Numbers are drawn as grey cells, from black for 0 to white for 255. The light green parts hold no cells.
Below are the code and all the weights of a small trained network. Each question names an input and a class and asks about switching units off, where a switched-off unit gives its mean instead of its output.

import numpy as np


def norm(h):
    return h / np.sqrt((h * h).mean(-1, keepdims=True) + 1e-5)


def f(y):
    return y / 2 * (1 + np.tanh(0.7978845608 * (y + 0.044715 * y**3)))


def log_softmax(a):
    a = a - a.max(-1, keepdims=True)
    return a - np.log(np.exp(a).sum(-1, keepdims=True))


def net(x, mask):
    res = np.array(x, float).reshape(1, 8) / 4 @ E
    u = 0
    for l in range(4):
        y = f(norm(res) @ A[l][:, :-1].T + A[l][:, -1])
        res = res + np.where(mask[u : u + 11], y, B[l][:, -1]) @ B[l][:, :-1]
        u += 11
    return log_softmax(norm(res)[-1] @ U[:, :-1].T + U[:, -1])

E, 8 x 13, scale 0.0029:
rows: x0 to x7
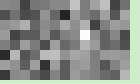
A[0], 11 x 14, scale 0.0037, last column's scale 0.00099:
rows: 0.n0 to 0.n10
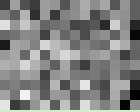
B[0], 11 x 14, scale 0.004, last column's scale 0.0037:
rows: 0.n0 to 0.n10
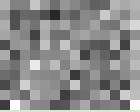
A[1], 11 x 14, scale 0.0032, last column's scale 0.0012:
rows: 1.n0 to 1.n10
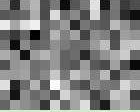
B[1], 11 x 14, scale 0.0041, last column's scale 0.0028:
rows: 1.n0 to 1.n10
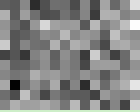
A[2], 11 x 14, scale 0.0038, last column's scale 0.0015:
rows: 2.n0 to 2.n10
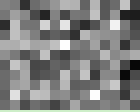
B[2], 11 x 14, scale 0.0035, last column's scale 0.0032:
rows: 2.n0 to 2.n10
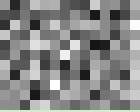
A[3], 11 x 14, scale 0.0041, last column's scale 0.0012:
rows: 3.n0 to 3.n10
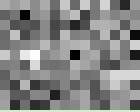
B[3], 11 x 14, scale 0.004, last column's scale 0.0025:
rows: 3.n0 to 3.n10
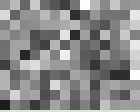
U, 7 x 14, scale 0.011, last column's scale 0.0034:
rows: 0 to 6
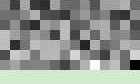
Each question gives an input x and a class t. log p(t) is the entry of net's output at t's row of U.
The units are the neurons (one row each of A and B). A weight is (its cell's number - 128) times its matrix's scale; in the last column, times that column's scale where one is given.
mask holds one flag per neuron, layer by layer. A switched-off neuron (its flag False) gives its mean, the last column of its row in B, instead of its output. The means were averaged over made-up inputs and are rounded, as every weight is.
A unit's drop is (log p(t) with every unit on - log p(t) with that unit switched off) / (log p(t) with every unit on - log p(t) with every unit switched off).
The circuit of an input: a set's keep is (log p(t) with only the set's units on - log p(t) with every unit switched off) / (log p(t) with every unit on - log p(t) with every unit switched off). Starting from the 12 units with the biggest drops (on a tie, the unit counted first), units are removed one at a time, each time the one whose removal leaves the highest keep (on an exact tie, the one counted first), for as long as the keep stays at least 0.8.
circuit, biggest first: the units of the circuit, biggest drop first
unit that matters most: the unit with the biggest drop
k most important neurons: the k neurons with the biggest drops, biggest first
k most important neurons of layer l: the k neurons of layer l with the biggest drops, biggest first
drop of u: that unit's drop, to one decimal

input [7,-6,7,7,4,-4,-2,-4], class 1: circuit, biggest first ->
(0.n10; 2.n7; 2.n6)
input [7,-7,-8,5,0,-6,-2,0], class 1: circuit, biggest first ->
(0.n10)
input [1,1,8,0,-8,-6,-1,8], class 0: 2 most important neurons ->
(0.n10; 1.n9)
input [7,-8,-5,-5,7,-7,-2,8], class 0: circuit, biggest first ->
(1.n0; 1.n1)
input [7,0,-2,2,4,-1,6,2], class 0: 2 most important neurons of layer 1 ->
(1.n0; 1.n1)
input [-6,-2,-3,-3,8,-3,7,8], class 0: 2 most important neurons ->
(1.n0; 0.n10)
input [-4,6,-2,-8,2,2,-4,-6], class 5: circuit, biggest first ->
(0.n4; 1.n8)
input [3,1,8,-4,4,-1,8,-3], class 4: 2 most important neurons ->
(0.n10; 1.n8)
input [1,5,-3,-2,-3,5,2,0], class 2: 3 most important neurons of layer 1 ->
(1.n8; 1.n2; 1.n4)
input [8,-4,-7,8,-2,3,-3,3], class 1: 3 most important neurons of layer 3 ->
(3.n6; 3.n5; 3.n2)
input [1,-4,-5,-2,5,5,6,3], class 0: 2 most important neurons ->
(0.n10; 1.n1)
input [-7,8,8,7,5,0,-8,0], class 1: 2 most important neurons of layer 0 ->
(0.n10; 0.n2)
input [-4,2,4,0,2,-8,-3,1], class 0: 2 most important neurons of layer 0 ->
(0.n1; 0.n0)
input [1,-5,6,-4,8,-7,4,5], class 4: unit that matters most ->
1.n2
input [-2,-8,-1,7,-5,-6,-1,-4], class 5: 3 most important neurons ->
(0.n10; 2.n4; 1.n2)
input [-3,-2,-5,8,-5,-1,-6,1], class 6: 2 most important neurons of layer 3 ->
(3.n0; 3.n7)
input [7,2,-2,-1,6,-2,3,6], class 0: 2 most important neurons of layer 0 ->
(0.n10; 0.n4)
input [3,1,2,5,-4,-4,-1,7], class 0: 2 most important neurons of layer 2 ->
(2.n4; 2.n0)
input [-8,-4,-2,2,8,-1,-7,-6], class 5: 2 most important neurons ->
(0.n10; 1.n2)
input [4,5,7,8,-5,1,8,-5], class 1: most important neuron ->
(1.n2)
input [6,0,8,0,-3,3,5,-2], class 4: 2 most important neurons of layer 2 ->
(2.n0; 2.n2)
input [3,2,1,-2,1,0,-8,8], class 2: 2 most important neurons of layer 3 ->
(3.n3; 3.n6)
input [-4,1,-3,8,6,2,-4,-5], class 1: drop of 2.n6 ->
0.1
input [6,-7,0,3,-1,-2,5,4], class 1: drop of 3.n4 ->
0.1
